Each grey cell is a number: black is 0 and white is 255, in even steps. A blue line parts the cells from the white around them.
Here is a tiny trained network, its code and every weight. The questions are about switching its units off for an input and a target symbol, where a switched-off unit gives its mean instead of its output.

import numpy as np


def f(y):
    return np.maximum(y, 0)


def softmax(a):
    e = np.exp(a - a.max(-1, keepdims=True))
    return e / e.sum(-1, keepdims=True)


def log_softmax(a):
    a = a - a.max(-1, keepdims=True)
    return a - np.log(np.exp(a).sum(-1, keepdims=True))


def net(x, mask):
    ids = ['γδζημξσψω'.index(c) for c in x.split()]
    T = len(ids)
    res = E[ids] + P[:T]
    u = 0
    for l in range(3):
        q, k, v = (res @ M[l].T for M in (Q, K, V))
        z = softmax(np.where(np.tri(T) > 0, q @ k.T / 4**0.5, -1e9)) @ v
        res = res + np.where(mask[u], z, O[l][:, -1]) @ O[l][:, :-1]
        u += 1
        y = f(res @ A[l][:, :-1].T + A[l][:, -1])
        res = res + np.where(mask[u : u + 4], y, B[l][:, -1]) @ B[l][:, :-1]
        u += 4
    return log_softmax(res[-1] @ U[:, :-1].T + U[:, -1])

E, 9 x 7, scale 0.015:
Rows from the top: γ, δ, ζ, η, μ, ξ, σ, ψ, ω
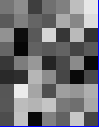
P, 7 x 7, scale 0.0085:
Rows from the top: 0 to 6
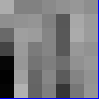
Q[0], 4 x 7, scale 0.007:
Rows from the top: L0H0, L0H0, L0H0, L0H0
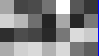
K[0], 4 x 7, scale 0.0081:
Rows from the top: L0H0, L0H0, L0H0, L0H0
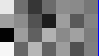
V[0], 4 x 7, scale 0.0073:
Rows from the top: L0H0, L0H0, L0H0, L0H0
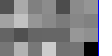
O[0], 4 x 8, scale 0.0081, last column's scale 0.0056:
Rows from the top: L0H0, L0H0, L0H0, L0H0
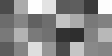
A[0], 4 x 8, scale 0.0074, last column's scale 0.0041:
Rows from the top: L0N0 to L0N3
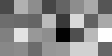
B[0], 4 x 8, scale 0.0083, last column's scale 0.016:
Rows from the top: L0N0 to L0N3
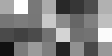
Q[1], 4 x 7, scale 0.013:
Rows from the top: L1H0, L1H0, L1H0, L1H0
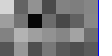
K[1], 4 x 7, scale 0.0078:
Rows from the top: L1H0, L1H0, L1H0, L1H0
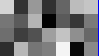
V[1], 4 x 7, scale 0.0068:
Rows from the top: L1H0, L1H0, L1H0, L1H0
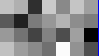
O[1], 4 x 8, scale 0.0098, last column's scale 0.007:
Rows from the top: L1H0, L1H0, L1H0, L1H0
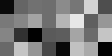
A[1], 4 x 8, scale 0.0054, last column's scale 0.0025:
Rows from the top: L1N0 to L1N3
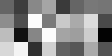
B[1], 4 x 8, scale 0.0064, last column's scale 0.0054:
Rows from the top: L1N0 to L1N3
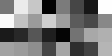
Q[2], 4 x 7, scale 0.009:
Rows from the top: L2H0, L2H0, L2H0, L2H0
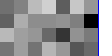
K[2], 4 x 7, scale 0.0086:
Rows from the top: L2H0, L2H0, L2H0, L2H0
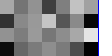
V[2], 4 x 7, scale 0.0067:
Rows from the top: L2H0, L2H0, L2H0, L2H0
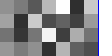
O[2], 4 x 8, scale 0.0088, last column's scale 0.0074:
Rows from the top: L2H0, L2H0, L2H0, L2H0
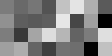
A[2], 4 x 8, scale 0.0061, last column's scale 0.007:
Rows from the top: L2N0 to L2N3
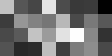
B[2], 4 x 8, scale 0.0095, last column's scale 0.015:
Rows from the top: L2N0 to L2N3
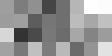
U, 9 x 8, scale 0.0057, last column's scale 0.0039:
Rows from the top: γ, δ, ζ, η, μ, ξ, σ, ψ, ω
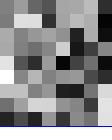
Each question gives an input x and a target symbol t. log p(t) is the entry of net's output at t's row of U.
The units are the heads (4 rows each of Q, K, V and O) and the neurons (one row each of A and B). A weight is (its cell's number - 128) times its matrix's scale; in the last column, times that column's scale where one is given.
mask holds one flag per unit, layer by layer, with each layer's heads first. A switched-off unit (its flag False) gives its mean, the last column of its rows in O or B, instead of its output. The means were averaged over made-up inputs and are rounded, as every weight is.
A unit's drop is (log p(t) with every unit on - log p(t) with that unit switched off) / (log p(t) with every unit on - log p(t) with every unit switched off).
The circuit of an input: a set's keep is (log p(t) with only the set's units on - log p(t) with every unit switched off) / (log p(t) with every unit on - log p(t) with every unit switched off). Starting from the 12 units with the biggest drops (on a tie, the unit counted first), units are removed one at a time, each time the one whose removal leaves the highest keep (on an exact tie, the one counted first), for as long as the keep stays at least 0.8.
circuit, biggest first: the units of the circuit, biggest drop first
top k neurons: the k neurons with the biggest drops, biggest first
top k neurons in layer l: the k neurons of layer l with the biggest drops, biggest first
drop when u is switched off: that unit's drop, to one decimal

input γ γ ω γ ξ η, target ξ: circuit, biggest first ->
[L1H0]
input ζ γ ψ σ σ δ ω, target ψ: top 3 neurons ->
[L2N3 L0N2 L0N1]
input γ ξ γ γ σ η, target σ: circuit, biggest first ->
[L1H0 L0N2]
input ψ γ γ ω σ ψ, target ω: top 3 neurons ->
[L0N1 L2N2 L0N0]
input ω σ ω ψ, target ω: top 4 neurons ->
[L0N1 L2N2 L0N0 L1N2]
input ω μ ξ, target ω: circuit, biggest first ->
[L0N1 L1H0]
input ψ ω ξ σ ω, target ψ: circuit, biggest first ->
[L0H0 L2H0]
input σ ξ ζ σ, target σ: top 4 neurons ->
[L0N0 L1N0 L2N3 L2N1]
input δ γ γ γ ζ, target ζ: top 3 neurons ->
[L2N3 L1N2 L0N1]
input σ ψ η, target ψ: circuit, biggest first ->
[L2N0 L1H0 L0H0]
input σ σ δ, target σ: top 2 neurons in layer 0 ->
[L0N2 L0N1]
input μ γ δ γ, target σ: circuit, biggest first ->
[L2H0 L1H0]
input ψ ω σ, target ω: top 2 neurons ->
[L0N1 L2N2]
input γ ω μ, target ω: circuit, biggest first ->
[L1H0]
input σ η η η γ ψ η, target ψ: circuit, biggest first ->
[L0N2 L1H0]
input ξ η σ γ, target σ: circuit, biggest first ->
[L1H0 L0N0]
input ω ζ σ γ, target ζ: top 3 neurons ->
[L1N2 L0N1 L2N0]
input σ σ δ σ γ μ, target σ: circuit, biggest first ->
[L2H0 L1H0]
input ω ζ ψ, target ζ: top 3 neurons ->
[L1N2 L1N0 L0N1]
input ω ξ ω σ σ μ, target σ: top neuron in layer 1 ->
[L1N0]
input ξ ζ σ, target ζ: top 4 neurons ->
[L0N1 L1N2 L0N0 L2N0]
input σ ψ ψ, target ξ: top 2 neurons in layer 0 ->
[L0N0 L0N2]
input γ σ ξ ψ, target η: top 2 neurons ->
[L2N0 L0N2]
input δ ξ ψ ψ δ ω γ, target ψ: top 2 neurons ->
[L2N3 L0N0]
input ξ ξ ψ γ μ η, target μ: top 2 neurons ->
[L0N0 L2N0]
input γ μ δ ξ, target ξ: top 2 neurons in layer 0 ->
[L0N2 L0N1]
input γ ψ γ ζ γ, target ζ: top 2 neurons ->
[L1N2 L0N0]
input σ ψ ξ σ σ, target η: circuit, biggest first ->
[L2H0]
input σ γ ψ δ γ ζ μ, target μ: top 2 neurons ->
[L0N0 L0N2]
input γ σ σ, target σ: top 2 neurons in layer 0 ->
[L0N0 L0N1]
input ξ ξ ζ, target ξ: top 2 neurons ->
[L2N0 L2N3]
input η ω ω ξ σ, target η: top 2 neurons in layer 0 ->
[L0N0 L0N2]
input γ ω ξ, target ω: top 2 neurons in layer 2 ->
[L2N1 L2N3]
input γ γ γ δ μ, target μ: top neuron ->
[L0N2]
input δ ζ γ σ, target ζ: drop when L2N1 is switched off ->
-0.1
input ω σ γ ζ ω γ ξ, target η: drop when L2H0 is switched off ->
0.5
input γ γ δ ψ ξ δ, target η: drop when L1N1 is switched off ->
0.0
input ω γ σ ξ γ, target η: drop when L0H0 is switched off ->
0.1
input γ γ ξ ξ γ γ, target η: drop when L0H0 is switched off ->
0.2
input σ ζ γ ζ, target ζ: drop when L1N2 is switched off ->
0.2
